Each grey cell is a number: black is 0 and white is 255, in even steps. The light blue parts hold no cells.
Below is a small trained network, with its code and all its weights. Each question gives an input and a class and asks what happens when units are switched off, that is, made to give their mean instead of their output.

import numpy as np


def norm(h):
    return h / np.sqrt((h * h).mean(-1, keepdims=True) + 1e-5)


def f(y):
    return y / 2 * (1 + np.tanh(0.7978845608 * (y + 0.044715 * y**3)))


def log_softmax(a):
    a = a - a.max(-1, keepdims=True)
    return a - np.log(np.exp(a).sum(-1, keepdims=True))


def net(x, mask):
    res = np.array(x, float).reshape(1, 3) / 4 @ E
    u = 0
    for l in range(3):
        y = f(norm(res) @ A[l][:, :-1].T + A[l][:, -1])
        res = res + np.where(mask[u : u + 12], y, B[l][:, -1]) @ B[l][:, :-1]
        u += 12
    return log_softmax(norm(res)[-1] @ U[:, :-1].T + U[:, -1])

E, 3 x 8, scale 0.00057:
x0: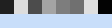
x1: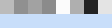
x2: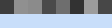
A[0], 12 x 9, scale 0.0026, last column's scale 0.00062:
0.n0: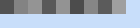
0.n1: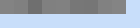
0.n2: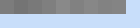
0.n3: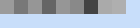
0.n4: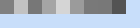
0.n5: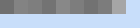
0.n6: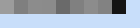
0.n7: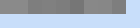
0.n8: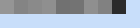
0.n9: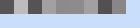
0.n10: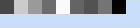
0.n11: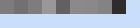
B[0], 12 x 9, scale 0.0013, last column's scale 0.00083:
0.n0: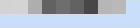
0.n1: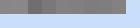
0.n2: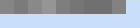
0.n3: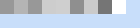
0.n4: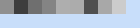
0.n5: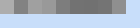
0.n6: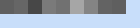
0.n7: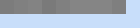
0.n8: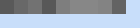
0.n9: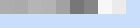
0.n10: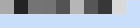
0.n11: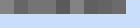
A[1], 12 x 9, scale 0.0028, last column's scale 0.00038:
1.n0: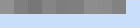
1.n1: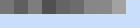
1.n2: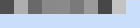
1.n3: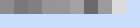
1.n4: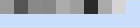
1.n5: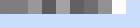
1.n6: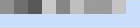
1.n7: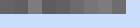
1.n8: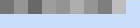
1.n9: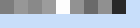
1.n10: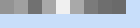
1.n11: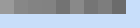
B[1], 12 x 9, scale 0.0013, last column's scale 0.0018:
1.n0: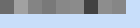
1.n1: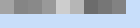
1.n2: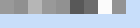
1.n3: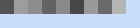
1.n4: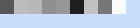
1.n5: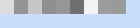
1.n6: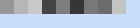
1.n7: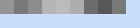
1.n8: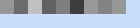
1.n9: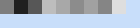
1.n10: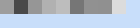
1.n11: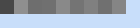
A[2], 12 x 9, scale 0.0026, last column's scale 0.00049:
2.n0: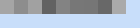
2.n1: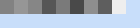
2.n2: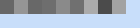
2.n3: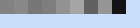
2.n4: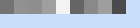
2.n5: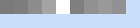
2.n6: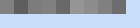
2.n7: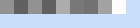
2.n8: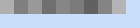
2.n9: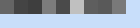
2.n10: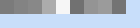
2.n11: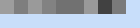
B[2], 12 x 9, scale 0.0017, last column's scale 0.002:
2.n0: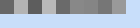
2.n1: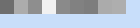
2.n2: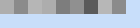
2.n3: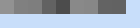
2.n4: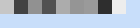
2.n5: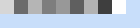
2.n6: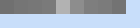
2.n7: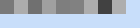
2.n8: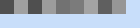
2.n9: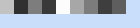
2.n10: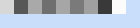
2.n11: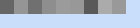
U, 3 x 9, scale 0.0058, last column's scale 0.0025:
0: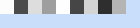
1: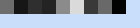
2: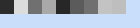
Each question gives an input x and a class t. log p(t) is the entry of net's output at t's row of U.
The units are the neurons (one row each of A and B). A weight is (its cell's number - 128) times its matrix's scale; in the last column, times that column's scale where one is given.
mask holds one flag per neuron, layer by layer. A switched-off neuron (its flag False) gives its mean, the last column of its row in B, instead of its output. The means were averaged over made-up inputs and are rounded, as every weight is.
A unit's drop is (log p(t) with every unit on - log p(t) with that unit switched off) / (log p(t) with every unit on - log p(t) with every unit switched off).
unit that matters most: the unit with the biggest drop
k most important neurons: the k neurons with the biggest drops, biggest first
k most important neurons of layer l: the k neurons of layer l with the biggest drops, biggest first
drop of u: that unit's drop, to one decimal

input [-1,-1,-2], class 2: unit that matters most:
1.n6
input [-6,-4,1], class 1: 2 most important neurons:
[0.n9; 1.n4]
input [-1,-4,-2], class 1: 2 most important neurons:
[1.n4; 0.n3]
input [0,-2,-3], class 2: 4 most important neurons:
[1.n9; 0.n10; 1.n6; 2.n4]
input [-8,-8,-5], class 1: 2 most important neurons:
[2.n9; 0.n9]
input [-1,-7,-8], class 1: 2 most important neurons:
[1.n4; 2.n9]
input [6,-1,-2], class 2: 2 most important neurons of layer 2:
[2.n9; 2.n5]
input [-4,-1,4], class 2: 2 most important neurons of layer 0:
[0.n4; 0.n9]
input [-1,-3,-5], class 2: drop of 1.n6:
0.8
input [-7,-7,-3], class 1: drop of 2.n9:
0.3
